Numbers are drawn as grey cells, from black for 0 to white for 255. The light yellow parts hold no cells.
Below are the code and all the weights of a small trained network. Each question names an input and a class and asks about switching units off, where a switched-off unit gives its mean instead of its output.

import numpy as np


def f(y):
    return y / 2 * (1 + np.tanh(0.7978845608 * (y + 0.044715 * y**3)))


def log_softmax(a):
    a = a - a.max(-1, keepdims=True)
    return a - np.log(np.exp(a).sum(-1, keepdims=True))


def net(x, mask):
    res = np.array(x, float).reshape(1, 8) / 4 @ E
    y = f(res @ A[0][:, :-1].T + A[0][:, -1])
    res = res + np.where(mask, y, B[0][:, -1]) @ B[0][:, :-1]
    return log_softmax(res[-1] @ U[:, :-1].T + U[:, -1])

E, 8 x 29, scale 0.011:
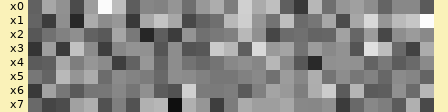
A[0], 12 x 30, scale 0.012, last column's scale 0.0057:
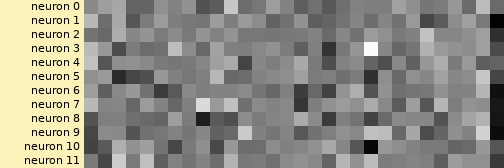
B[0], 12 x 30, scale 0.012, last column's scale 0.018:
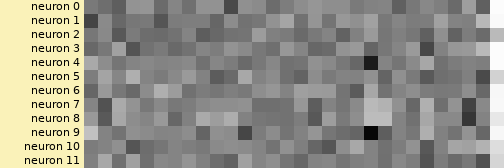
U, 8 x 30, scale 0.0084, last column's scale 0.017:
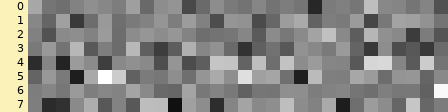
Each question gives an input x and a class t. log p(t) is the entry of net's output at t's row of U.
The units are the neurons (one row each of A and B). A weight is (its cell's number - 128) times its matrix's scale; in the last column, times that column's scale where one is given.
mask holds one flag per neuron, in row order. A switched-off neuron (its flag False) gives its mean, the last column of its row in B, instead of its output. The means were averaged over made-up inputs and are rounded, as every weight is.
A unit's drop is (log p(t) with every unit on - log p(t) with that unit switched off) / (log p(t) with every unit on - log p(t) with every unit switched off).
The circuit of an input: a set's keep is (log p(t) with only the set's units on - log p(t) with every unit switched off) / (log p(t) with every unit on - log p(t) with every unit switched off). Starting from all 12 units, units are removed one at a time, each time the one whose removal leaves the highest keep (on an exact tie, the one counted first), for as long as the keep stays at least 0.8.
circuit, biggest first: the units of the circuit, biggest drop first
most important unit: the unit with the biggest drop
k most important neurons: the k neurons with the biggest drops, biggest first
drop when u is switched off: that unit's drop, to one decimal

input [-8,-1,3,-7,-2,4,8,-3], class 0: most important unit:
neuron 9
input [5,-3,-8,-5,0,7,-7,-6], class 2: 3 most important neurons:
neuron 7; neuron 9; neuron 6
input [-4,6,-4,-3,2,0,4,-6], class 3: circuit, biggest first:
neuron 5; neuron 11
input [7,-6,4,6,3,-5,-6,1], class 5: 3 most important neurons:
neuron 1; neuron 9; neuron 5
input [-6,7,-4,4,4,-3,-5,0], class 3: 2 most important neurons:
neuron 5; neuron 2
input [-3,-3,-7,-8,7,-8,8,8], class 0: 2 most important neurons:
neuron 9; neuron 0
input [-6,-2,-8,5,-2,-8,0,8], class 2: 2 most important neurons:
neuron 7; neuron 0
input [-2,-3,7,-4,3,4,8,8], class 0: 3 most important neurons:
neuron 9; neuron 0; neuron 7
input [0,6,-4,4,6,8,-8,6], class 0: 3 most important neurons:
neuron 4; neuron 0; neuron 5
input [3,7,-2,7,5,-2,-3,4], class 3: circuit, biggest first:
neuron 5; neuron 1; neuron 2
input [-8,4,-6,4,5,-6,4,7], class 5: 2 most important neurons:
neuron 6; neuron 0
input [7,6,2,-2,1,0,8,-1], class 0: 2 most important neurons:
neuron 9; neuron 6
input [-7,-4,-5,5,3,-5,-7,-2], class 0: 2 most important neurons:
neuron 4; neuron 1
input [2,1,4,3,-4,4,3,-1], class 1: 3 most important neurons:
neuron 3; neuron 1; neuron 7
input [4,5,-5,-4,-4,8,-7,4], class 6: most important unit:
neuron 11
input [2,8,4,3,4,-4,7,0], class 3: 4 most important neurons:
neuron 5; neuron 2; neuron 4; neuron 11
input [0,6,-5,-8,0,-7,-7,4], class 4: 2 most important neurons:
neuron 1; neuron 9
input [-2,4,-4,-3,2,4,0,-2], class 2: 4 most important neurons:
neuron 7; neuron 5; neuron 3; neuron 9
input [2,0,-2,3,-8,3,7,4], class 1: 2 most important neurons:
neuron 3; neuron 4
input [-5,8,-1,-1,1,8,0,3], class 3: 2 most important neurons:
neuron 11; neuron 2
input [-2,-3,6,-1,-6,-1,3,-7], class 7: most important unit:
neuron 0
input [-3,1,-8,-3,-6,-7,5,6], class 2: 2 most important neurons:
neuron 7; neuron 0
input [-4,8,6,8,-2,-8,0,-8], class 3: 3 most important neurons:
neuron 5; neuron 1; neuron 2
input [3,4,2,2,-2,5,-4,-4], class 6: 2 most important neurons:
neuron 9; neuron 11
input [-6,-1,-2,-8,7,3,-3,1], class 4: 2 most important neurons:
neuron 1; neuron 3
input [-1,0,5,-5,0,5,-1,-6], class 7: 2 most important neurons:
neuron 0; neuron 7
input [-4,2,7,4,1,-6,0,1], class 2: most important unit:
neuron 8
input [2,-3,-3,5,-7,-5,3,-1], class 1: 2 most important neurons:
neuron 3; neuron 1
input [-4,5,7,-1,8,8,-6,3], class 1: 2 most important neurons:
neuron 10; neuron 9
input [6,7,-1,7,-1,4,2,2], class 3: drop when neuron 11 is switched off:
0.4
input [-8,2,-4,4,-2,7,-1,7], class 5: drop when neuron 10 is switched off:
0.0
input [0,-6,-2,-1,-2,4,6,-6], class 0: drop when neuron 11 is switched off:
0.2
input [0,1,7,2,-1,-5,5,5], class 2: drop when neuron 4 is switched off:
0.1
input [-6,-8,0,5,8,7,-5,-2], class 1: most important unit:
neuron 10
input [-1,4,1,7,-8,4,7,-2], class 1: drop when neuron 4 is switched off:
0.2
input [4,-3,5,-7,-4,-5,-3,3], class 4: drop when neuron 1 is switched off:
0.7
